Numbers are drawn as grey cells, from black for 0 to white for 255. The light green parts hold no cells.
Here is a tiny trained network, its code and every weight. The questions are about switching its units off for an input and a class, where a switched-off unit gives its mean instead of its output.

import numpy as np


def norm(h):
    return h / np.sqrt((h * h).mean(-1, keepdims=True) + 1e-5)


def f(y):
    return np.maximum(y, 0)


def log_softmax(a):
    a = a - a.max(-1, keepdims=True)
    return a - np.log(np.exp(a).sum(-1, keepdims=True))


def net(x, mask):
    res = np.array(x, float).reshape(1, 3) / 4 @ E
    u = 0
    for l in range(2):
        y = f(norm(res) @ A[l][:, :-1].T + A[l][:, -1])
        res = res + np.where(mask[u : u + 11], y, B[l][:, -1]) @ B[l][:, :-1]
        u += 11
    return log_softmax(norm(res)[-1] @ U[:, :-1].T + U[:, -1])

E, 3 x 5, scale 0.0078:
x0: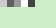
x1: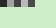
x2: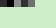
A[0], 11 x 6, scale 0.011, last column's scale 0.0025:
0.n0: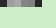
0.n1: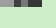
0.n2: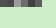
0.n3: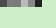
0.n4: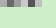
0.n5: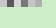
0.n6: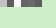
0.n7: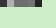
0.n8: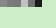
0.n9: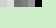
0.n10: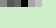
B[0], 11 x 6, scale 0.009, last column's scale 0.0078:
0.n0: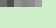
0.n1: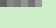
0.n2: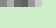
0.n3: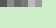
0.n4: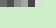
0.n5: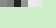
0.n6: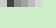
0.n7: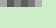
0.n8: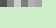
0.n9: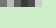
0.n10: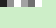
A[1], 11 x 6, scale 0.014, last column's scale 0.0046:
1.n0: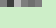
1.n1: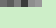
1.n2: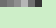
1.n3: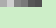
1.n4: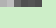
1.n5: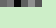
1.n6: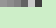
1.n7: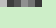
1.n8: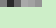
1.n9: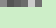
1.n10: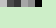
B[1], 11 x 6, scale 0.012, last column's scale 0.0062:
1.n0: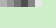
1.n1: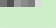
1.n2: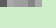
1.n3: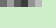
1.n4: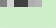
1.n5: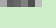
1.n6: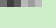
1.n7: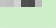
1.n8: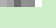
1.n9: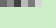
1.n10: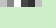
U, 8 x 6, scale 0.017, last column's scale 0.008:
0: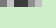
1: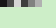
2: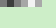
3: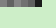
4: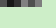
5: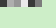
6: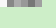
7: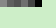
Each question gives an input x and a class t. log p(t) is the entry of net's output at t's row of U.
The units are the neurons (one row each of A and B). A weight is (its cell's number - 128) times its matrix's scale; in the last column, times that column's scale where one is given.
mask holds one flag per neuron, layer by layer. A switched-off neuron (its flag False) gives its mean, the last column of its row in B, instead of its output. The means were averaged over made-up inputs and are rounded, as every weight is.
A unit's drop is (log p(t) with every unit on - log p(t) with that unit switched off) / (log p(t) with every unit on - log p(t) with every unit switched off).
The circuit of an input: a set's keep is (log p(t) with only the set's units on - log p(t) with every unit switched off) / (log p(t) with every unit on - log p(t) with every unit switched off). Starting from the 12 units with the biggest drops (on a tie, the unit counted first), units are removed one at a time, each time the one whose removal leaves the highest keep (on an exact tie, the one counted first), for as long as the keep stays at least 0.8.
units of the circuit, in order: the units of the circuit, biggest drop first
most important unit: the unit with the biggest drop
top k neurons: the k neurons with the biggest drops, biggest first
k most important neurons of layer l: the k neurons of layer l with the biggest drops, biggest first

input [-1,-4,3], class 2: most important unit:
0.n5
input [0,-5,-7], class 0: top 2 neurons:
[0.n9, 1.n4]
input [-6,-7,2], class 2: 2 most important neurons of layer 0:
[0.n5, 0.n9]
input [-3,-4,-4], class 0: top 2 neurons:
[0.n9, 1.n4]
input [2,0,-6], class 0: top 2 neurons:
[0.n9, 0.n10]
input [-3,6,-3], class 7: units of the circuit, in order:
[0.n10, 1.n5]
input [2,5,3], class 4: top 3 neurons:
[0.n10, 0.n6, 1.n5]
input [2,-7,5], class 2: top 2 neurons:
[0.n10, 0.n5]
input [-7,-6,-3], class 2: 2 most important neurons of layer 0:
[0.n5, 0.n4]
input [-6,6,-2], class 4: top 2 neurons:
[0.n10, 1.n5]
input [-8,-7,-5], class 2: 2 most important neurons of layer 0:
[0.n5, 0.n10]
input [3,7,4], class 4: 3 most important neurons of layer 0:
[0.n10, 0.n3, 0.n2]
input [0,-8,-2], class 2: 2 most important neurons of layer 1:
[1.n6, 1.n9]
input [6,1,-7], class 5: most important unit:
0.n4
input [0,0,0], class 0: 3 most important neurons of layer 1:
[1.n10, 1.n1, 1.n7]
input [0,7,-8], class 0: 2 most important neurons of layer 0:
[0.n10, 0.n9]
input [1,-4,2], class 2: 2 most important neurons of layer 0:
[0.n10, 0.n5]
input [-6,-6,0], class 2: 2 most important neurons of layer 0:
[0.n5, 0.n9]
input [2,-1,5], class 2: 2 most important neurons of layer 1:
[1.n10, 1.n7]
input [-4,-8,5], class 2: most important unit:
0.n5
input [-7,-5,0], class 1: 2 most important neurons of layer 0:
[0.n10, 0.n6]
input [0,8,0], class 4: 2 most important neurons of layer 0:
[0.n10, 0.n7]
